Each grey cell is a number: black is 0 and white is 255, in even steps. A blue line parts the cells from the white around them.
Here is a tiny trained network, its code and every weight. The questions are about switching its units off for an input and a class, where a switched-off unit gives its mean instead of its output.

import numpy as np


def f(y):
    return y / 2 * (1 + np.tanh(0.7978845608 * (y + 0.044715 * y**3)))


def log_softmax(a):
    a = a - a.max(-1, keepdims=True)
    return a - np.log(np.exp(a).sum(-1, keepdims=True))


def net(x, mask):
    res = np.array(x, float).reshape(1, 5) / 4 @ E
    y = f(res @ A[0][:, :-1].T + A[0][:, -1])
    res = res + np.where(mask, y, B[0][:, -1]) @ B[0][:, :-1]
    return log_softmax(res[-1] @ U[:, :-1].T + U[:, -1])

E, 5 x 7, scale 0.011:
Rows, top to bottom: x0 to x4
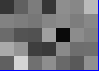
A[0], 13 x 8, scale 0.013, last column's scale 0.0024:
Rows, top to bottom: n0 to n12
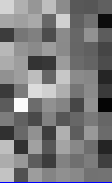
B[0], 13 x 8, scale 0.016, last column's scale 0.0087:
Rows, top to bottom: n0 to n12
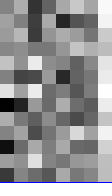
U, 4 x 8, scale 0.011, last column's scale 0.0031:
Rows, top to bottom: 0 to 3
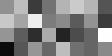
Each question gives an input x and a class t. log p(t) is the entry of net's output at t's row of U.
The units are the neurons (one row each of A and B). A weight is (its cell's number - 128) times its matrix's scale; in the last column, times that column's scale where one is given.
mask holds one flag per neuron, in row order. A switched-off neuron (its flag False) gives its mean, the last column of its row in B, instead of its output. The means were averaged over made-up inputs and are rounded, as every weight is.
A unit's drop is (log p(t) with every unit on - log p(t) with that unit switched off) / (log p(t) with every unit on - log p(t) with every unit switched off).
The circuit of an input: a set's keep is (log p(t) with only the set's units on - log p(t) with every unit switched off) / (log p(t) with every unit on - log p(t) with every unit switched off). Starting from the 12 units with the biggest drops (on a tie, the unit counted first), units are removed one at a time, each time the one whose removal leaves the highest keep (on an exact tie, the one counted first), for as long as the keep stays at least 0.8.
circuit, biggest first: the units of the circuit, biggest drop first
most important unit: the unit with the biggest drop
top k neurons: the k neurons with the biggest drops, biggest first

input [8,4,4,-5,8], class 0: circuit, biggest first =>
[n9]
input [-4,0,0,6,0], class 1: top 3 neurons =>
[n4, n9, n11]
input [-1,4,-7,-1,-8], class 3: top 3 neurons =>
[n10, n12, n8]
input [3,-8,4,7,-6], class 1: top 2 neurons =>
[n4, n7]
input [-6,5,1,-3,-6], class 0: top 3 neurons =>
[n7, n0, n3]
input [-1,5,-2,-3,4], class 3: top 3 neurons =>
[n7, n4, n11]
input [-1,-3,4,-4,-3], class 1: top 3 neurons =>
[n5, n1, n7]
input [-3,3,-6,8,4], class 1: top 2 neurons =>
[n4, n11]
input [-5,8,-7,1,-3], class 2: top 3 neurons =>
[n1, n5, n9]
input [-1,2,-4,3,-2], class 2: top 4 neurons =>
[n6, n1, n5, n7]
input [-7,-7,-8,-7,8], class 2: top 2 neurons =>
[n1, n5]
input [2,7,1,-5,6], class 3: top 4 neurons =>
[n7, n4, n11, n1]
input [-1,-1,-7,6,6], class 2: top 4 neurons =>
[n1, n5, n6, n7]
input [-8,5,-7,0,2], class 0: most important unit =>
n0
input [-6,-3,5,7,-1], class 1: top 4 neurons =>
[n4, n9, n11, n2]
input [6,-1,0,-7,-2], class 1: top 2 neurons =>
[n6, n0]
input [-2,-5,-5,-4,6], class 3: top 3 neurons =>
[n7, n4, n8]
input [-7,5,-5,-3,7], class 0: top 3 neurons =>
[n0, n3, n10]
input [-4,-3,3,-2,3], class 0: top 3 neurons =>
[n1, n5, n0]
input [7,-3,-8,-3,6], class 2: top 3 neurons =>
[n5, n1, n0]
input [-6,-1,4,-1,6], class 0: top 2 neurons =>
[n0, n10]
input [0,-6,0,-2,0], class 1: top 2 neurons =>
[n7, n1]
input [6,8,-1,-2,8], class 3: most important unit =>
n7
